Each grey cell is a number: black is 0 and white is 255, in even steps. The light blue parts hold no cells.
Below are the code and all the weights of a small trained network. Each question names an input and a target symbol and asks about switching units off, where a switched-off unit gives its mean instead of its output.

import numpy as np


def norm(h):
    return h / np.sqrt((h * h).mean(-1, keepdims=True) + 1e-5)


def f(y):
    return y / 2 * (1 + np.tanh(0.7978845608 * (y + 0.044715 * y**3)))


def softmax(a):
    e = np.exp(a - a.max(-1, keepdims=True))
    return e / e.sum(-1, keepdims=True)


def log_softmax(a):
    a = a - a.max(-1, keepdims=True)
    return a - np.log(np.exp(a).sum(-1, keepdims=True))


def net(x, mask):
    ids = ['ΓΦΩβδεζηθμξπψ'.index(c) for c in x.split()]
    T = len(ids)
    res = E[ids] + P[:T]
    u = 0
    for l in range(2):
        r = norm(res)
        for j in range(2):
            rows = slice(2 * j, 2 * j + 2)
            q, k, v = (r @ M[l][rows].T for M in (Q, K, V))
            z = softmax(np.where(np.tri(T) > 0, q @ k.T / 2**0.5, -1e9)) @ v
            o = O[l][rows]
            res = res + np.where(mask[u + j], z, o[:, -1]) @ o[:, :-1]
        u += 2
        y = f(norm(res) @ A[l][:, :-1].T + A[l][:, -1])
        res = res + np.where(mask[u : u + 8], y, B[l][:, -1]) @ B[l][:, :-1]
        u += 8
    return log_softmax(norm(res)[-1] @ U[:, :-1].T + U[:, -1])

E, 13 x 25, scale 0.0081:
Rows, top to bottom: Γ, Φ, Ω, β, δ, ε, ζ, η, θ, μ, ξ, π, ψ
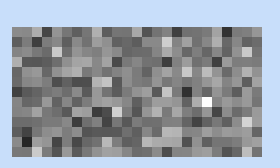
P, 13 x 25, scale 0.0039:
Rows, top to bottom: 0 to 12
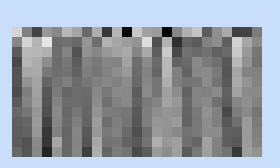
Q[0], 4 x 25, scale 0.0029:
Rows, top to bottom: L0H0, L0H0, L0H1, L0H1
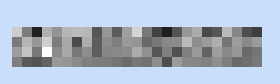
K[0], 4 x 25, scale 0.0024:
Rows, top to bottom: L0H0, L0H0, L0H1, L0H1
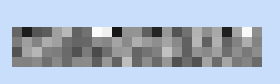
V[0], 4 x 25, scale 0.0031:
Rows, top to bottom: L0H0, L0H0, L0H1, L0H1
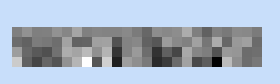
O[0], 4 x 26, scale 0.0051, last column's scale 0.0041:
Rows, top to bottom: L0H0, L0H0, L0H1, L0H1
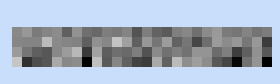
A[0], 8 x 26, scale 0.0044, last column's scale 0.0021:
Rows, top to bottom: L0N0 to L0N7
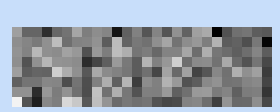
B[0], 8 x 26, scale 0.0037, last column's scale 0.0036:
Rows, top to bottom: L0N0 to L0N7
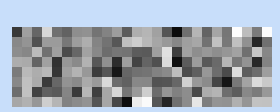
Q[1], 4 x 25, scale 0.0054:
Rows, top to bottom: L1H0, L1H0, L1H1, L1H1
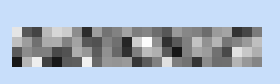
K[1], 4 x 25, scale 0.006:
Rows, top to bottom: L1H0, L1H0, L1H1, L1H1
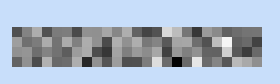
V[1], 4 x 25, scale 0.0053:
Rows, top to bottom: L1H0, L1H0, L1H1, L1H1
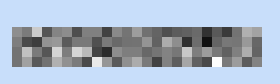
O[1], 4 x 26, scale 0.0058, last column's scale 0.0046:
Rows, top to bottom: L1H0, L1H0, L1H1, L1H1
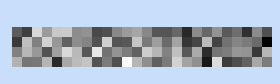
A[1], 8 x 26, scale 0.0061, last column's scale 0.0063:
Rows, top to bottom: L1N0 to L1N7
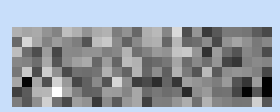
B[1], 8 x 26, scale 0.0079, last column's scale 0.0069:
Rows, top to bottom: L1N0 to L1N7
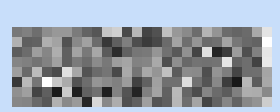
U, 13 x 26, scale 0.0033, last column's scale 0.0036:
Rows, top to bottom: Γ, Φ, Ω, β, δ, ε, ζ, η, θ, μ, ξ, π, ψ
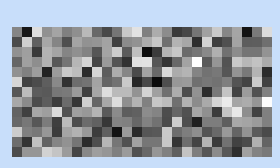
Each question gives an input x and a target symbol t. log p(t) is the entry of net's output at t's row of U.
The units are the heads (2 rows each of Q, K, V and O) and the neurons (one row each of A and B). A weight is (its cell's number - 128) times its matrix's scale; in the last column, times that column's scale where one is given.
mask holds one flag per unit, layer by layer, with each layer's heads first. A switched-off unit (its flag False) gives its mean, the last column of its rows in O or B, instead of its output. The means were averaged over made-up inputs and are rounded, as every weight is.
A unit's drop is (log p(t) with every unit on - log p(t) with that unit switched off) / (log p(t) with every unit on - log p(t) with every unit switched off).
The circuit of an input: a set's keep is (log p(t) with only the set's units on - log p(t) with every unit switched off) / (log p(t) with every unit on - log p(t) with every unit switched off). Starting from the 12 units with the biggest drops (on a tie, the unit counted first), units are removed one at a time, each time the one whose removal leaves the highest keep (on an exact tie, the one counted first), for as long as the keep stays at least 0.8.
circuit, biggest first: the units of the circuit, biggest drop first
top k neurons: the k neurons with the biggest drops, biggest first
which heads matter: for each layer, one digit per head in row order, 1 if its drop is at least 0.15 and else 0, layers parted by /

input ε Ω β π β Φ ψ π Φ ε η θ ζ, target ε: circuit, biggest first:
L0H1; L1H1; L0N0; L1H0
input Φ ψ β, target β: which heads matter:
01 / 00
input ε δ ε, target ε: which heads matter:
00 / 01
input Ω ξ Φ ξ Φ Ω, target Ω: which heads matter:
00 / 01
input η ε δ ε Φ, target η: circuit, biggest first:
L1H1; L1H0; L1N2
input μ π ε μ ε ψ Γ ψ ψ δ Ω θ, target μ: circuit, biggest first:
L1N6; L1H0
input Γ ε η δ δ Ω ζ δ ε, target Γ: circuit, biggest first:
L1H0
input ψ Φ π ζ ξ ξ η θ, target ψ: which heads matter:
01 / 10
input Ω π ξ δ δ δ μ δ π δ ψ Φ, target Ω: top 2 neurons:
L1N0; L1N1
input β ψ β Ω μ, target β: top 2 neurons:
L0N7; L0N0
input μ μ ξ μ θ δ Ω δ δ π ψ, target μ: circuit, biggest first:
L1H0; L1N6
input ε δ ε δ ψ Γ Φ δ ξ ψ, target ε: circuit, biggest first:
L1H1; L1N7
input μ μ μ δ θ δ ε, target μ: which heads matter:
01 / 10
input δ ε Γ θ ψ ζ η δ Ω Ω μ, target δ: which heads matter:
01 / 11
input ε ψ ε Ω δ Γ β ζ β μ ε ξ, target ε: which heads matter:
01 / 01
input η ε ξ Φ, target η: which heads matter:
00 / 11
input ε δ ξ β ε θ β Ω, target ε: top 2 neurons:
L0N0; L1N7
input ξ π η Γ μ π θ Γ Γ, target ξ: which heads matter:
01 / 10
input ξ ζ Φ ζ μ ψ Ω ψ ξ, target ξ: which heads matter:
00 / 10
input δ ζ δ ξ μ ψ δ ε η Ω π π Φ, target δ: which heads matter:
00 / 11
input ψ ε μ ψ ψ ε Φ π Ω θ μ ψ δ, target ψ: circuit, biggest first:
L1H0; L1N5
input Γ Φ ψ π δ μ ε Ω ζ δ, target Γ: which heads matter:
00 / 11
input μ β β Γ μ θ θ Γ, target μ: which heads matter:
01 / 10
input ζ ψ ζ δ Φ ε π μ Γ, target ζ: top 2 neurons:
L1N7; L1N3
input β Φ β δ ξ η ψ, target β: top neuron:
L0N0
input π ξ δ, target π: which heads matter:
00 / 11
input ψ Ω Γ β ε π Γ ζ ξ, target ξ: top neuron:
L0N3
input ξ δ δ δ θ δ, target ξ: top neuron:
L1N4
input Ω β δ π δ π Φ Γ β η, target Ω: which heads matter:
01 / 11
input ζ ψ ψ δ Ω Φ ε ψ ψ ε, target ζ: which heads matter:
00 / 11
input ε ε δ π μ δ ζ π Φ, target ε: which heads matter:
00 / 01
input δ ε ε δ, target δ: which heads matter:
00 / 11
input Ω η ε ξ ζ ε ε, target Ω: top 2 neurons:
L1N0; L1N1
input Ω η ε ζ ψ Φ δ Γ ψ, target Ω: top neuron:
L1N0
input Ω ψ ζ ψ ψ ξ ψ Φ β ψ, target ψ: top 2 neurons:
L0N0; L0N7
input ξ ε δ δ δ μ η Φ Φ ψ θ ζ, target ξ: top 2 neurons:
L1N4; L1N1
